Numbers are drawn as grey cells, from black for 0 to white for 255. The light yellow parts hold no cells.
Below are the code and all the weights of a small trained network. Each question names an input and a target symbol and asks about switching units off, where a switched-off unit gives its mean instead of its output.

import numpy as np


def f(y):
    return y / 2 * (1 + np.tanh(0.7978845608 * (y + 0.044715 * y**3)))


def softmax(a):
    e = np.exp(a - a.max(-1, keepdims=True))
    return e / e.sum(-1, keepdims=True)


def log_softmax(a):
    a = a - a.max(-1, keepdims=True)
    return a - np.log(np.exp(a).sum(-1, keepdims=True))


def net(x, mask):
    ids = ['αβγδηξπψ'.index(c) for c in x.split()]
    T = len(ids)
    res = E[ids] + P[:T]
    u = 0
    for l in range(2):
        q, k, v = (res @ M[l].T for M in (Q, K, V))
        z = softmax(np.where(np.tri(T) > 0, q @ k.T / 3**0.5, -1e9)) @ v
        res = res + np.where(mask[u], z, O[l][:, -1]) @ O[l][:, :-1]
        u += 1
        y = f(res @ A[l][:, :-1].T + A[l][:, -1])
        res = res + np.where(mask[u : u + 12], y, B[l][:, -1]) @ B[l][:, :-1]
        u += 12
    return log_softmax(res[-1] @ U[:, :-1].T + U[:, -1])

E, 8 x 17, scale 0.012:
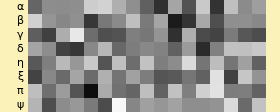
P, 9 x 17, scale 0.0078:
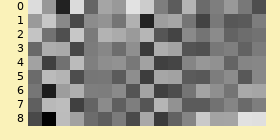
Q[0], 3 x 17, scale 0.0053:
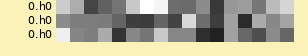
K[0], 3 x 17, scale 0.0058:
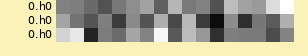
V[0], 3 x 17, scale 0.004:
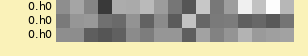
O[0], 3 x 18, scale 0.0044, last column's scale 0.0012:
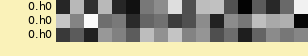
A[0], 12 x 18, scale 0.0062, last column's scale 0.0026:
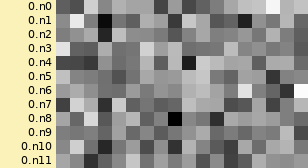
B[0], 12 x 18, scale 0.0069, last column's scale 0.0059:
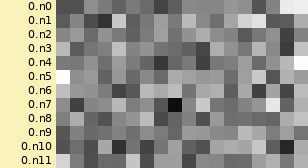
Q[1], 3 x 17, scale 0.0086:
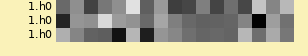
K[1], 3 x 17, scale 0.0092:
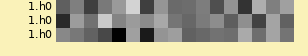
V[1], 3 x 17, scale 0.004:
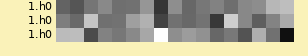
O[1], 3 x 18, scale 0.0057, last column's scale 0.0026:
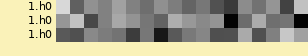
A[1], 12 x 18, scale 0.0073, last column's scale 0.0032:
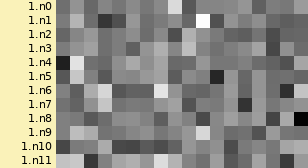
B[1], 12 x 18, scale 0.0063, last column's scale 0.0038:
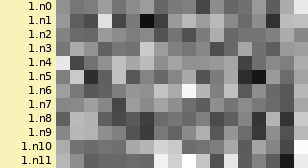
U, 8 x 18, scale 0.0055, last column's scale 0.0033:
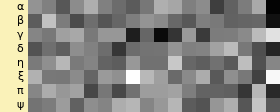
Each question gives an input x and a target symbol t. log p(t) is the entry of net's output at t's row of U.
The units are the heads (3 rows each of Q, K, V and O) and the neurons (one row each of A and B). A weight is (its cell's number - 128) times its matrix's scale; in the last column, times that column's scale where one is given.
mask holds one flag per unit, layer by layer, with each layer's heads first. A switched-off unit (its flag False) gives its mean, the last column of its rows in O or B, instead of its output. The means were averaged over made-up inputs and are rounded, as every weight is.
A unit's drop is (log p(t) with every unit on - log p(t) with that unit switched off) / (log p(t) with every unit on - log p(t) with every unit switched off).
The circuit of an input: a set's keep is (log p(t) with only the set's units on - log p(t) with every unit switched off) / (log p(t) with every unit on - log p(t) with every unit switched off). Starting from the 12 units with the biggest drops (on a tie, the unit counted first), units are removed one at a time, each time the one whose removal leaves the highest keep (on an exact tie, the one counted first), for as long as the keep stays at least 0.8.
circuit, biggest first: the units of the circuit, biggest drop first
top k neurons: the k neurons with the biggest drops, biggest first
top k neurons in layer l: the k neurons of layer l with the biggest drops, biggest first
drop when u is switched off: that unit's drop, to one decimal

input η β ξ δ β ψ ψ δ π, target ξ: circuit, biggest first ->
[1.h0]
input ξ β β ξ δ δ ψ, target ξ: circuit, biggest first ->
[1.h0 1.n11]
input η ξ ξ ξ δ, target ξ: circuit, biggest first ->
[1.n11 1.h0]
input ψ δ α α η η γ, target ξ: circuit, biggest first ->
[1.n6 1.h0]
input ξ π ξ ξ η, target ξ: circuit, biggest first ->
[1.h0 1.n11]
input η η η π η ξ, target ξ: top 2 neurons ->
[0.n10 1.n6]
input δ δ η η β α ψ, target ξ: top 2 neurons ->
[0.n3 1.n11]
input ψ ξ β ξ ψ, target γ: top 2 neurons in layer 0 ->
[0.n5 0.n3]
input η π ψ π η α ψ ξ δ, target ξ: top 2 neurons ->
[0.n11 1.n11]
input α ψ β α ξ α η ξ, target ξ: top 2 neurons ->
[1.n6 1.n4]
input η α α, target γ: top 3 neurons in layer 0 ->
[0.n1 0.n4 0.n0]
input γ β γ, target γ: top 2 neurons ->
[0.n8 1.n11]
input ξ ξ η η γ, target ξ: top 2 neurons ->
[1.n6 0.n4]
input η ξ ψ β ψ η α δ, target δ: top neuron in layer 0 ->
[0.n10]
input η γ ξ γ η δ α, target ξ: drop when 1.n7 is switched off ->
0.1
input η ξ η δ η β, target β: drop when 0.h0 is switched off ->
0.2
